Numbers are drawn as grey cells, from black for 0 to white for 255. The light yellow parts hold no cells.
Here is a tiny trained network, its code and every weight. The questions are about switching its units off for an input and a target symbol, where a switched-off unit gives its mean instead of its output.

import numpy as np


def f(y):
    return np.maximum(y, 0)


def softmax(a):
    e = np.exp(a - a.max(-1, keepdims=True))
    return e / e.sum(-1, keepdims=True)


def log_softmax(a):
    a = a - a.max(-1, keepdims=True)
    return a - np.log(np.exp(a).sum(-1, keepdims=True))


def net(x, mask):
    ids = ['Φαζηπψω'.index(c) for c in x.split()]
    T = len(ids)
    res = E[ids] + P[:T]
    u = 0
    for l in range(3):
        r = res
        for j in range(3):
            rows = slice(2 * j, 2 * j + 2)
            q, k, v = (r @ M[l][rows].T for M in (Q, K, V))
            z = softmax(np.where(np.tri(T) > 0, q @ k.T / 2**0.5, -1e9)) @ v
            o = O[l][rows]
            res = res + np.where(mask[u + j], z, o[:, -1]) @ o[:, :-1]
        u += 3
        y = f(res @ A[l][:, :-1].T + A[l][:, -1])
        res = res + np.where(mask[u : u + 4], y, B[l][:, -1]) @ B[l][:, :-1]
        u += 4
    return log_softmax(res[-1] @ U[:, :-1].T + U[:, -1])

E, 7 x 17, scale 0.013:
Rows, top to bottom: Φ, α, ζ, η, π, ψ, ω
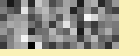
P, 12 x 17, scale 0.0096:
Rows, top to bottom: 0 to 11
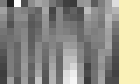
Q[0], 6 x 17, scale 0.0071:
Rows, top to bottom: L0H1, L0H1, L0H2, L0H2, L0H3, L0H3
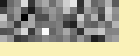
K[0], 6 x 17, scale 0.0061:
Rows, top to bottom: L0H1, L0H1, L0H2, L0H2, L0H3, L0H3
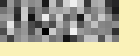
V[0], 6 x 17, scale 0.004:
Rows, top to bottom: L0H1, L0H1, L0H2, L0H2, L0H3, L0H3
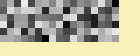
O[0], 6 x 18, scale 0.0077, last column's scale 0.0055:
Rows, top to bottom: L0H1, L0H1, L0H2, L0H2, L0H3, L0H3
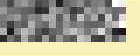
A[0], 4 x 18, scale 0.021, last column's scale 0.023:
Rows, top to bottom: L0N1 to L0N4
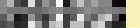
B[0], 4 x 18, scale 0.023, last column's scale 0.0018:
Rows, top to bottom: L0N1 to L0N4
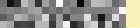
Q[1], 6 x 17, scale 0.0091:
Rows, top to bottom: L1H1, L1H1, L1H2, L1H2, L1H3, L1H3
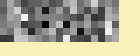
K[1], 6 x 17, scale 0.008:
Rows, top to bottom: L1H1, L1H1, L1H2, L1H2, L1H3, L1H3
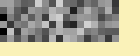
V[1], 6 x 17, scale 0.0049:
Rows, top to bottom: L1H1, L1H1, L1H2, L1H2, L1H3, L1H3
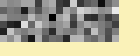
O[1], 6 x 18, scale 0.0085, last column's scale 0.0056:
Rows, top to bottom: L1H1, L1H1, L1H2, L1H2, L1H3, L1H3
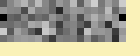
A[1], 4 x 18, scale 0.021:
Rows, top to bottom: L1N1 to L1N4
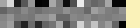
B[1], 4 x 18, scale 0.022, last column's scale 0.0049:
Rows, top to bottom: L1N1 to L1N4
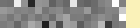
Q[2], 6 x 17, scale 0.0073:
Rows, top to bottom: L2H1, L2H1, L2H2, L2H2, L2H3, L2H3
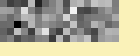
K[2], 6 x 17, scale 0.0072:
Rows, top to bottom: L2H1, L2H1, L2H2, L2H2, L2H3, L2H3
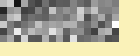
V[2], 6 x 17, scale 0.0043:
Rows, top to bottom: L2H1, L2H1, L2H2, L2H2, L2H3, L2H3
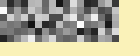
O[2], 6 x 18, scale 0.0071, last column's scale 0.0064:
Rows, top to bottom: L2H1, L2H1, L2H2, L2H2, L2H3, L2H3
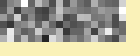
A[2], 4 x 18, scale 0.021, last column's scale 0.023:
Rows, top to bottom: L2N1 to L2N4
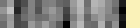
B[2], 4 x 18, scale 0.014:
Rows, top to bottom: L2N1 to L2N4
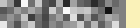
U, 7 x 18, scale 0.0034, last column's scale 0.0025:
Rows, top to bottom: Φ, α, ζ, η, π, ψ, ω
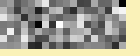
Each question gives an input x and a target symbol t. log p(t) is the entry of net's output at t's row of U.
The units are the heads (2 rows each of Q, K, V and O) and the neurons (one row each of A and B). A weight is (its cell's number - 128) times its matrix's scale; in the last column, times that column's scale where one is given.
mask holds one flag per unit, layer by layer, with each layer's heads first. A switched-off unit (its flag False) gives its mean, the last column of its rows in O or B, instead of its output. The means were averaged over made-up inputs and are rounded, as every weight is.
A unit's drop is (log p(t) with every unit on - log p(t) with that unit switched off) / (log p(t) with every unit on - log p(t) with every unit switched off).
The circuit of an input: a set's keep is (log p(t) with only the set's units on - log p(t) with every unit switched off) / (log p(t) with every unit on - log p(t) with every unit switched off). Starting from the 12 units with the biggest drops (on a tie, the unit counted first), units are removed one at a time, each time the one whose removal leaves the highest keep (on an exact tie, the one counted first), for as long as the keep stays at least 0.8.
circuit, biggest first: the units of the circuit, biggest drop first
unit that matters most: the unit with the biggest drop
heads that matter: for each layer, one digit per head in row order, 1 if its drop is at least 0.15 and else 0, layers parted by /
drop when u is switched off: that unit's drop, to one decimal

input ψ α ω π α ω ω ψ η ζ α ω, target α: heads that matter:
100 / 100 / 100
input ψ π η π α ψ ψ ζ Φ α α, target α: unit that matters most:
L2H1
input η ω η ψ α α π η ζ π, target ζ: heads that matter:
000 / 010 / 100
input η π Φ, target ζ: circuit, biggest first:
(L2H1; L1H2)
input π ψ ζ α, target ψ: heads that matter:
011 / 000 / 001
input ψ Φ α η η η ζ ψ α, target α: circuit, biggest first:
(L0H1; L2H1; L1H3)
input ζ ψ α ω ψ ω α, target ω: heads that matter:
011 / 001 / 000
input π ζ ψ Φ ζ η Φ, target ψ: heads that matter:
111 / 001 / 001
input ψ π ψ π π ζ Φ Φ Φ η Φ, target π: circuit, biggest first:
(L1H2; L1N2)
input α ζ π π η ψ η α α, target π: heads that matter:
010 / 010 / 001
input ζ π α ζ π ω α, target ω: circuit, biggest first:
(L1H3; L0H2; L2H2)
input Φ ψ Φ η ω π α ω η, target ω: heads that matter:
000 / 001 / 000
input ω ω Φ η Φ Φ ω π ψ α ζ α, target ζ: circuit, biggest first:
(L1H1; L0H1; L2H1)
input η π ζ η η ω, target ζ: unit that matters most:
L2H1
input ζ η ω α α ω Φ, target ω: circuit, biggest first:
(L1H3; L0H2)
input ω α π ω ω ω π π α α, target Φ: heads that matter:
101 / 100 / 110
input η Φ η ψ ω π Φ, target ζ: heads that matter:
010 / 010 / 100
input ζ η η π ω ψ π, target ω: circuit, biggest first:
(L1H3; L0H2; L0H1)
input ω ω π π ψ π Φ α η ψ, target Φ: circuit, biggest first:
(L2H2; L1H1; L0H3; L1H2)
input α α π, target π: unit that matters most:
L0H3
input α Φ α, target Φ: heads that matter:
001 / 100 / 000
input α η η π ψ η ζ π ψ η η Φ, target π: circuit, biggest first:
(L1N2; L1H2)
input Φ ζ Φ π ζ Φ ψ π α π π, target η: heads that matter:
001 / 000 / 000
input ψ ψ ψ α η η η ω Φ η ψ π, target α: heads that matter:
100 / 000 / 100
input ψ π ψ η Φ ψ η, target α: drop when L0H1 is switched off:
0.4
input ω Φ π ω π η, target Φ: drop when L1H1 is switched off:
0.5
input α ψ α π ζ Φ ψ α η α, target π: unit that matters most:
L1H2
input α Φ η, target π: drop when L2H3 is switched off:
0.3
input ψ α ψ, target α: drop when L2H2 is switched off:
0.0
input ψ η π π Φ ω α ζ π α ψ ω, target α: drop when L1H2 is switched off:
0.1
